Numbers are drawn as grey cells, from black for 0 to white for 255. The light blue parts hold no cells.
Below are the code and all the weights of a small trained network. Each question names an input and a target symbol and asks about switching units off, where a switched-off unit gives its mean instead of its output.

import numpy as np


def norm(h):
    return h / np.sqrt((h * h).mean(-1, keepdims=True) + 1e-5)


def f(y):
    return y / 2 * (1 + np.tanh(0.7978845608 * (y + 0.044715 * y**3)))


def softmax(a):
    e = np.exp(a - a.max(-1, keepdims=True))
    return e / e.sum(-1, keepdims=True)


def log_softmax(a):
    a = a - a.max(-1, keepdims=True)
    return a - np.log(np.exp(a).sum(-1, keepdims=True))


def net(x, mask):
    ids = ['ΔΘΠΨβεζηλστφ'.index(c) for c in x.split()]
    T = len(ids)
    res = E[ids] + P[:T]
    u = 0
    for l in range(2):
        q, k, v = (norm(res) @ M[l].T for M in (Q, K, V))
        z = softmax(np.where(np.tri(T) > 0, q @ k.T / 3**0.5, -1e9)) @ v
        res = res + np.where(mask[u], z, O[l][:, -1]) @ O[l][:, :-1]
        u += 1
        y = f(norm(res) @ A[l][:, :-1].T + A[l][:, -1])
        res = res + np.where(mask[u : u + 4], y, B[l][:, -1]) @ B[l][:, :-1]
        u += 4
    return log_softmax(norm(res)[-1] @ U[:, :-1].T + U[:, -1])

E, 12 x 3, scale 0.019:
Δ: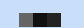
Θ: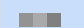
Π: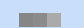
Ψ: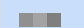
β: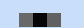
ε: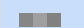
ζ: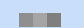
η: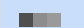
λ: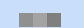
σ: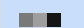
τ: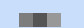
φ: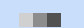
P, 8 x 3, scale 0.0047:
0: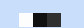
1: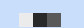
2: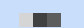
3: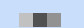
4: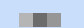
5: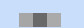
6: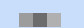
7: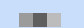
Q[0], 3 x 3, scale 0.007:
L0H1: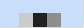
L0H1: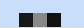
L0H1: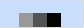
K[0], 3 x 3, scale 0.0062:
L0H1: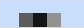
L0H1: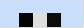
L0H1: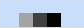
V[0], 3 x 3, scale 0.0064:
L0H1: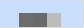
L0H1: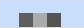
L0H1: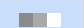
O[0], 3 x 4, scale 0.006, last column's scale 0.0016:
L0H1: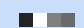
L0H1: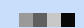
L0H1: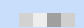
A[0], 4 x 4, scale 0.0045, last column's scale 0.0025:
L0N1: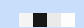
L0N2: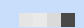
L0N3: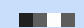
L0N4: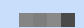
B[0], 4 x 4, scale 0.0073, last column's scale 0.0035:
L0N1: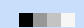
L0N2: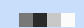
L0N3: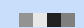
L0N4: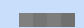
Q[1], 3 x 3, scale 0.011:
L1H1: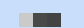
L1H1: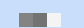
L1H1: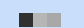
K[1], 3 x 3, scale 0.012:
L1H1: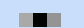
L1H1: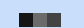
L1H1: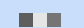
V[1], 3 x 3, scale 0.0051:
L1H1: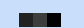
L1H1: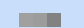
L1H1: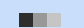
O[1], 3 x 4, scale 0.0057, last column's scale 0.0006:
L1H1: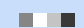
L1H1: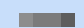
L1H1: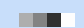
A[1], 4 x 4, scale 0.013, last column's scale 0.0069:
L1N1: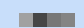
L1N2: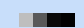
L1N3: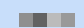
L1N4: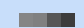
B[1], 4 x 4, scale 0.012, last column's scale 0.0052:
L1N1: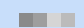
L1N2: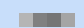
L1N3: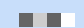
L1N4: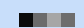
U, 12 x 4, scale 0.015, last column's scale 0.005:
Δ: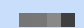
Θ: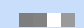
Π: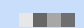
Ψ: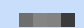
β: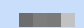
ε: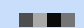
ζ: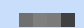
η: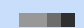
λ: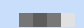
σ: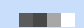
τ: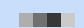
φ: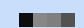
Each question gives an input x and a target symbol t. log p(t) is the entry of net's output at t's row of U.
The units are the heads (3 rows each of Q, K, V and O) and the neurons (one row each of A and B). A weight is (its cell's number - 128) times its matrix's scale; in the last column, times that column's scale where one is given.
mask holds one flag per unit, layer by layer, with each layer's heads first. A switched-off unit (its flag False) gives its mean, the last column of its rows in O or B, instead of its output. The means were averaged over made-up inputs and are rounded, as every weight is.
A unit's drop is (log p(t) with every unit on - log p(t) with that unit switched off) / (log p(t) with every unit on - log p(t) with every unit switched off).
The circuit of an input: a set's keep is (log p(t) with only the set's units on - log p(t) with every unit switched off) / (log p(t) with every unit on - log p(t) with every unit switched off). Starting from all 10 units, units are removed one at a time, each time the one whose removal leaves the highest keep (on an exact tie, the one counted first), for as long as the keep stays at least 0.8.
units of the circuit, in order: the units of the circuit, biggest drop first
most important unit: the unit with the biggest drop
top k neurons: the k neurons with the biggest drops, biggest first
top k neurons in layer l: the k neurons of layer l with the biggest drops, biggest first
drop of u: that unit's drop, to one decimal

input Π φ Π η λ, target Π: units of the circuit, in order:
(L1H1, L1N3)
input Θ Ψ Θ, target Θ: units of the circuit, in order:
(L1N1, L1H1)
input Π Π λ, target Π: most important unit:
L1H1
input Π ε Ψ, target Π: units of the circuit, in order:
(L1H1, L1N2, L1N1)
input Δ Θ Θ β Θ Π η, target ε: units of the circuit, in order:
(L1N1, L1H1, L0N3)
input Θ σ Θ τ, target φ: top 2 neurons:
(L0N1, L1N1)
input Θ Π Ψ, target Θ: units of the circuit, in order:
(L1N1, L1H1)
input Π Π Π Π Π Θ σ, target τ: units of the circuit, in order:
(L1N2, L0N1)
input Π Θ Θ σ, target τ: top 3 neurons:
(L1N2, L0N2, L0N1)
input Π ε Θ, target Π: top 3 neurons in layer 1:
(L1N2, L1N1, L1N3)
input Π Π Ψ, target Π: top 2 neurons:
(L1N1, L1N3)
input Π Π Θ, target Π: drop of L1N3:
0.2
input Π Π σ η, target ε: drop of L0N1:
0.2
